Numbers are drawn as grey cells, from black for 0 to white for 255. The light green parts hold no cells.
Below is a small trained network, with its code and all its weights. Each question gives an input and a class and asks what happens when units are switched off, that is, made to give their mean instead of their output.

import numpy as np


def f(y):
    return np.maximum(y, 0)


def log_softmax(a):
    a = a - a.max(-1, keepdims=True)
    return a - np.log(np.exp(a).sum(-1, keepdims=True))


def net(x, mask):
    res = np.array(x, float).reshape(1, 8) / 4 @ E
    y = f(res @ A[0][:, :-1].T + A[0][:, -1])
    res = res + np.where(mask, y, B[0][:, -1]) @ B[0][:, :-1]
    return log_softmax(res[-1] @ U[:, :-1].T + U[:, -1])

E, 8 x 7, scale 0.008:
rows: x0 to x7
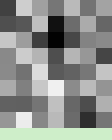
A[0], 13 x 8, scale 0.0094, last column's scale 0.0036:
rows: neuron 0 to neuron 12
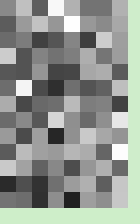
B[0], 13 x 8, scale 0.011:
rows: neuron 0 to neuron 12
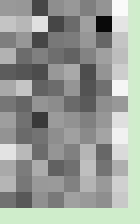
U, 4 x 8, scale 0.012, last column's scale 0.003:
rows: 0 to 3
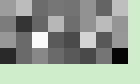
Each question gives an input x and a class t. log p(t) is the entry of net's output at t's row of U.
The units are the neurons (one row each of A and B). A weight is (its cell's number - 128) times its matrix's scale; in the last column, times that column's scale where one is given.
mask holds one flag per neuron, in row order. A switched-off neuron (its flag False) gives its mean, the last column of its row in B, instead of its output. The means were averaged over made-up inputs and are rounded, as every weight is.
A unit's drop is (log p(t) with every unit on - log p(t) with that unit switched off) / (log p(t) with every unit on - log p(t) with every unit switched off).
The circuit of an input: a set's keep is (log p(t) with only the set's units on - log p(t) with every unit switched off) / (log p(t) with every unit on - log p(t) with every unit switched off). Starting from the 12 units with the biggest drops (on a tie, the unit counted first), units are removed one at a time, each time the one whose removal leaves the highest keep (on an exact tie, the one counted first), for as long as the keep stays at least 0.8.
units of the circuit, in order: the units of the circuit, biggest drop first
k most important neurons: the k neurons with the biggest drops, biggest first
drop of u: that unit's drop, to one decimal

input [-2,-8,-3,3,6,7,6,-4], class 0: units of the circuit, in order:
[neuron 1; neuron 0]
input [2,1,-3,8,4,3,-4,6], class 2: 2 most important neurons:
[neuron 1; neuron 7]
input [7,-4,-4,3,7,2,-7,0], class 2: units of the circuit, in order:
[neuron 1]
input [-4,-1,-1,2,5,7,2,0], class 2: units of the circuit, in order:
[neuron 5; neuron 4]
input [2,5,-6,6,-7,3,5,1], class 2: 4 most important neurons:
[neuron 1; neuron 5; neuron 4; neuron 2]
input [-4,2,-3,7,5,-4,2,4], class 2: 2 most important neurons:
[neuron 0; neuron 7]
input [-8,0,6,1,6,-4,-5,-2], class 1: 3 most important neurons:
[neuron 1; neuron 4; neuron 8]
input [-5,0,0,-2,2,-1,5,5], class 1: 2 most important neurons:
[neuron 1; neuron 5]
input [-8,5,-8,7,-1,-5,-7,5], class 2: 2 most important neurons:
[neuron 0; neuron 7]
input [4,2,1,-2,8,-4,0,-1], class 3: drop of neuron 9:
0.2
